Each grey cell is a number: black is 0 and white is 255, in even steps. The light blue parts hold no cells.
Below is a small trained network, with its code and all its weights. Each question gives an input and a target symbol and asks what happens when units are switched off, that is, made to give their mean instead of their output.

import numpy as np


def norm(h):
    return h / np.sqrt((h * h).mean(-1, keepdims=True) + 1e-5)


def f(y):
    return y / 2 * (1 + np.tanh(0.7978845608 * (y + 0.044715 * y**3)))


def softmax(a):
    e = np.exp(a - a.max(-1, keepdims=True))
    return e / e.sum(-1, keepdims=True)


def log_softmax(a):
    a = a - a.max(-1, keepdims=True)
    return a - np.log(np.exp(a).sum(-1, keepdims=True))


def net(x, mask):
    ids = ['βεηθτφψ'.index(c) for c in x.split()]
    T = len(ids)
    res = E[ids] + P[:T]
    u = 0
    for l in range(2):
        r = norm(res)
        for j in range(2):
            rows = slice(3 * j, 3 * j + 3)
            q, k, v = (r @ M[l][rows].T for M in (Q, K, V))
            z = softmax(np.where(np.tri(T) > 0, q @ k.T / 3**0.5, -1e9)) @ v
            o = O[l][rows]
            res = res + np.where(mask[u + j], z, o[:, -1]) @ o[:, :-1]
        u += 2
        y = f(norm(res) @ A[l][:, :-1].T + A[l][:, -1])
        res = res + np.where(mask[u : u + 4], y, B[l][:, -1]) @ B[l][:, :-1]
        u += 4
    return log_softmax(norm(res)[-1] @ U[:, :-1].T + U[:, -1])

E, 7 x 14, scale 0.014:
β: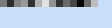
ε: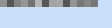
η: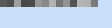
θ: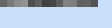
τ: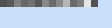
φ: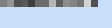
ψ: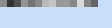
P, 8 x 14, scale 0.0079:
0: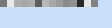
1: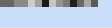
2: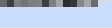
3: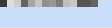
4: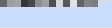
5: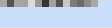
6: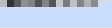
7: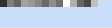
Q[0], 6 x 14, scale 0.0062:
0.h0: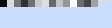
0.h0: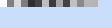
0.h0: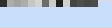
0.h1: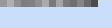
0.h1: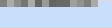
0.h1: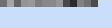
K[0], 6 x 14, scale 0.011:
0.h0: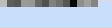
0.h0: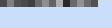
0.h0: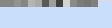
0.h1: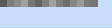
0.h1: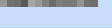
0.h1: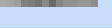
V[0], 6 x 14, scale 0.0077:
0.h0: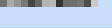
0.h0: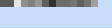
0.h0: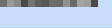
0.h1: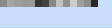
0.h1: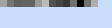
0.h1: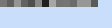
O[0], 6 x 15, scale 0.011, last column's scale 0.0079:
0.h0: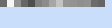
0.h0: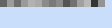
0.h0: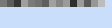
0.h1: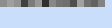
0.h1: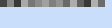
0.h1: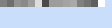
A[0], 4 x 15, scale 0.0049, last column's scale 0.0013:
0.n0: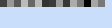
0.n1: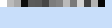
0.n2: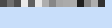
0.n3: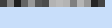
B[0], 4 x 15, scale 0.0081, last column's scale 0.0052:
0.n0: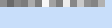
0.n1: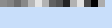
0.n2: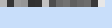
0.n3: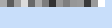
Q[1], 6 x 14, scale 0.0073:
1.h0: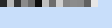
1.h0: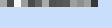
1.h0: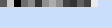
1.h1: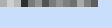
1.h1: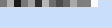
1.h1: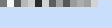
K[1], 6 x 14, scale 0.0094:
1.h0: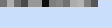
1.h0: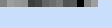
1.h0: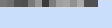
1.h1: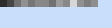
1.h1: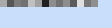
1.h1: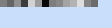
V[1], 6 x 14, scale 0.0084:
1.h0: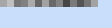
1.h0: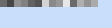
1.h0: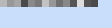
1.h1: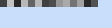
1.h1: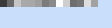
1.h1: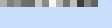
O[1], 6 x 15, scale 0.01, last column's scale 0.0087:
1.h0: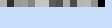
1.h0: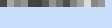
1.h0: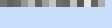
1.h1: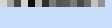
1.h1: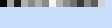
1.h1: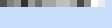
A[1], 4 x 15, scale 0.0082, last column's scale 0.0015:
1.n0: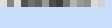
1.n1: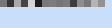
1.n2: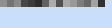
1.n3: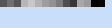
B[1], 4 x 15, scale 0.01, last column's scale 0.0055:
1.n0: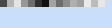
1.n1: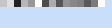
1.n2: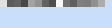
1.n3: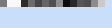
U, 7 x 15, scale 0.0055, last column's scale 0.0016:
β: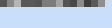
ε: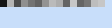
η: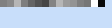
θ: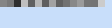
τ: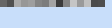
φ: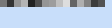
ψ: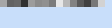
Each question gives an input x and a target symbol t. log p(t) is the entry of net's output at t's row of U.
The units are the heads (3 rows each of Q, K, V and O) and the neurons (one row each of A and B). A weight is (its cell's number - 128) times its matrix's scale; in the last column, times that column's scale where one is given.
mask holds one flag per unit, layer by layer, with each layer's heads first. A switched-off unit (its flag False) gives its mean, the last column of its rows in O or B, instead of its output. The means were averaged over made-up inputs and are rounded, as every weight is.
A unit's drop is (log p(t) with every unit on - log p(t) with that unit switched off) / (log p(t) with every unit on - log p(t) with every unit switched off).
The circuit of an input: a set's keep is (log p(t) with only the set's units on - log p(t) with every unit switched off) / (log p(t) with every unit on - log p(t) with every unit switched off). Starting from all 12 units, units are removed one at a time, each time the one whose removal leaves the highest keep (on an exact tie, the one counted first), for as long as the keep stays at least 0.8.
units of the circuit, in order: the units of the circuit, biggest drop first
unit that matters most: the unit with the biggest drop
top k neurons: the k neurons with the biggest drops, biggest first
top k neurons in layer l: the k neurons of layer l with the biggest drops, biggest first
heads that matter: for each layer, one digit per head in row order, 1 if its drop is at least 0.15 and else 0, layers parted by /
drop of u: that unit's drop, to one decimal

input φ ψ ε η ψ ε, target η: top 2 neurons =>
(0.n1 1.n0)
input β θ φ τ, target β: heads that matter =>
11 / 00
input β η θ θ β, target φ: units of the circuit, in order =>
(0.n2 1.h0)
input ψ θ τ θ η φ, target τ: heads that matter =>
11 / 11
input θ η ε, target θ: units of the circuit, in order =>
(1.h1)
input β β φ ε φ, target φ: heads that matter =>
01 / 10
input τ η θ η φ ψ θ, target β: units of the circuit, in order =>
(1.h1 1.n3 0.h1)
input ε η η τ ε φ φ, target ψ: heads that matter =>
10 / 10
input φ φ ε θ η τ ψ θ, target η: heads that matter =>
10 / 01
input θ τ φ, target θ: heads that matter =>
00 / 01
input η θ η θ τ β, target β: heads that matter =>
10 / 01
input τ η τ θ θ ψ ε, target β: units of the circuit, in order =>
(1.n3 1.h1 0.h1)
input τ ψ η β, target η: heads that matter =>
10 / 11
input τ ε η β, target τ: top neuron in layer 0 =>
(0.n2)
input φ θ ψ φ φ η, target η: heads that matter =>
10 / 01
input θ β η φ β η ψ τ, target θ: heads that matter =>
01 / 01
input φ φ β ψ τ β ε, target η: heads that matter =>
11 / 01
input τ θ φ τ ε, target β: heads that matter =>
01 / 01
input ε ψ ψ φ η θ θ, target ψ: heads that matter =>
00 / 10
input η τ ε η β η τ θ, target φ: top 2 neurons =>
(0.n2 0.n0)
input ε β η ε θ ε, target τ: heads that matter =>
11 / 01
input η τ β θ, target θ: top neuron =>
(1.n1)
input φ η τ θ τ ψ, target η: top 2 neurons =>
(0.n1 1.n0)
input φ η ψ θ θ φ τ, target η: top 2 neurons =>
(0.n1 1.n0)
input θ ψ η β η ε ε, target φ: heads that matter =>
11 / 10
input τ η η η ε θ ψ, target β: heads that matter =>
00 / 01
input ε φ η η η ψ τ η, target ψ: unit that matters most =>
0.h0
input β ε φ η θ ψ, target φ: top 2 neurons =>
(0.n2 1.n1)
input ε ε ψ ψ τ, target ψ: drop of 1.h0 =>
0.2
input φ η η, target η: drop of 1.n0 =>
0.2
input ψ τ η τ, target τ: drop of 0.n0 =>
0.0
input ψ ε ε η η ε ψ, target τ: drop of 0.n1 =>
0.2
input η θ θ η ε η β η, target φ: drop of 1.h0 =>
0.3
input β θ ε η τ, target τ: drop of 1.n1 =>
0.1
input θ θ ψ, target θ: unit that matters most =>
1.h1
